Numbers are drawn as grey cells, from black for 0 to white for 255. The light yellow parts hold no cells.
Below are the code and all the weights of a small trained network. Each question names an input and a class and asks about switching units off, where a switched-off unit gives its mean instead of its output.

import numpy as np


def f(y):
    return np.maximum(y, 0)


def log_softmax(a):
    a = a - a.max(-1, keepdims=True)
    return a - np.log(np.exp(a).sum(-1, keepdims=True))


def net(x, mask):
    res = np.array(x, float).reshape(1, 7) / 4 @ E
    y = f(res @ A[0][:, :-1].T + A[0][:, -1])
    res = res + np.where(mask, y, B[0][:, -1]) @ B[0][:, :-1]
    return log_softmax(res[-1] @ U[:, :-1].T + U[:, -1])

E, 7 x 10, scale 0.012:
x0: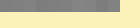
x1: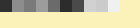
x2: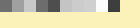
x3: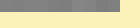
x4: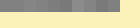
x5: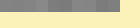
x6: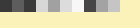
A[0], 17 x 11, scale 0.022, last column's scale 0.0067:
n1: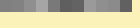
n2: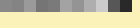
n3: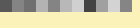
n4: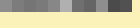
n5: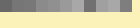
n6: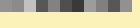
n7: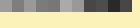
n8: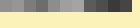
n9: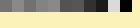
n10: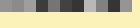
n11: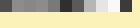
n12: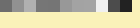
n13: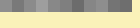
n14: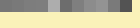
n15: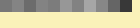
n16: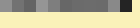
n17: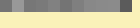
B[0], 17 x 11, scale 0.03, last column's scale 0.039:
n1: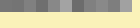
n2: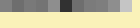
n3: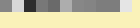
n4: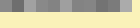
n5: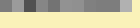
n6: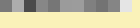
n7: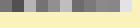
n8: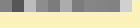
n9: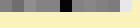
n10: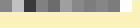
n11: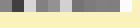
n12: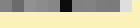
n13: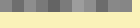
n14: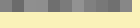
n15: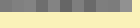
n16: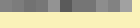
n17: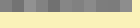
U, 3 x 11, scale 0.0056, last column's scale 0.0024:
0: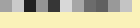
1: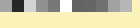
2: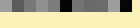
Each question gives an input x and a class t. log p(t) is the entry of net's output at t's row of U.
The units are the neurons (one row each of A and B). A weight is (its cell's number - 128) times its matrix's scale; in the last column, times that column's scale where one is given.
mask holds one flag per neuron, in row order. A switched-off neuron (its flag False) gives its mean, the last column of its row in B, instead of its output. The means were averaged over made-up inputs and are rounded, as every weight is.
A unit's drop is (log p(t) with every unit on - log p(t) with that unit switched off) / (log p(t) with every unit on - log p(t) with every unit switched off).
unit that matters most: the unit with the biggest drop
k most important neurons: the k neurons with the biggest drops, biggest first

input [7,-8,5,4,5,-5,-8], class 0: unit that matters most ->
n10
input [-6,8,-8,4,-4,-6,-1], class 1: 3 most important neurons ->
(n11, n12, n2)
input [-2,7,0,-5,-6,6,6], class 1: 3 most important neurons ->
(n11, n10, n6)
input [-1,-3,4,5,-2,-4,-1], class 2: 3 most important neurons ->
(n11, n12, n2)
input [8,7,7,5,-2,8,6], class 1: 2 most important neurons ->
(n11, n9)
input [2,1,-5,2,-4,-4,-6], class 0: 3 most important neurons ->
(n10, n6, n12)
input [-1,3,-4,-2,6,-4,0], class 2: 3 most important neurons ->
(n9, n7, n8)
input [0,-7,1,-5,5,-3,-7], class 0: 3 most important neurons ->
(n10, n11, n6)
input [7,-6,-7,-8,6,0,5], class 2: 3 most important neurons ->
(n9, n11, n10)
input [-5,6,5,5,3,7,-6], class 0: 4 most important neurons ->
(n10, n6, n7, n8)
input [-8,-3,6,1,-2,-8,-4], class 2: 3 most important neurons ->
(n12, n2, n3)
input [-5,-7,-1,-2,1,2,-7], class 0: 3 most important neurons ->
(n10, n11, n6)
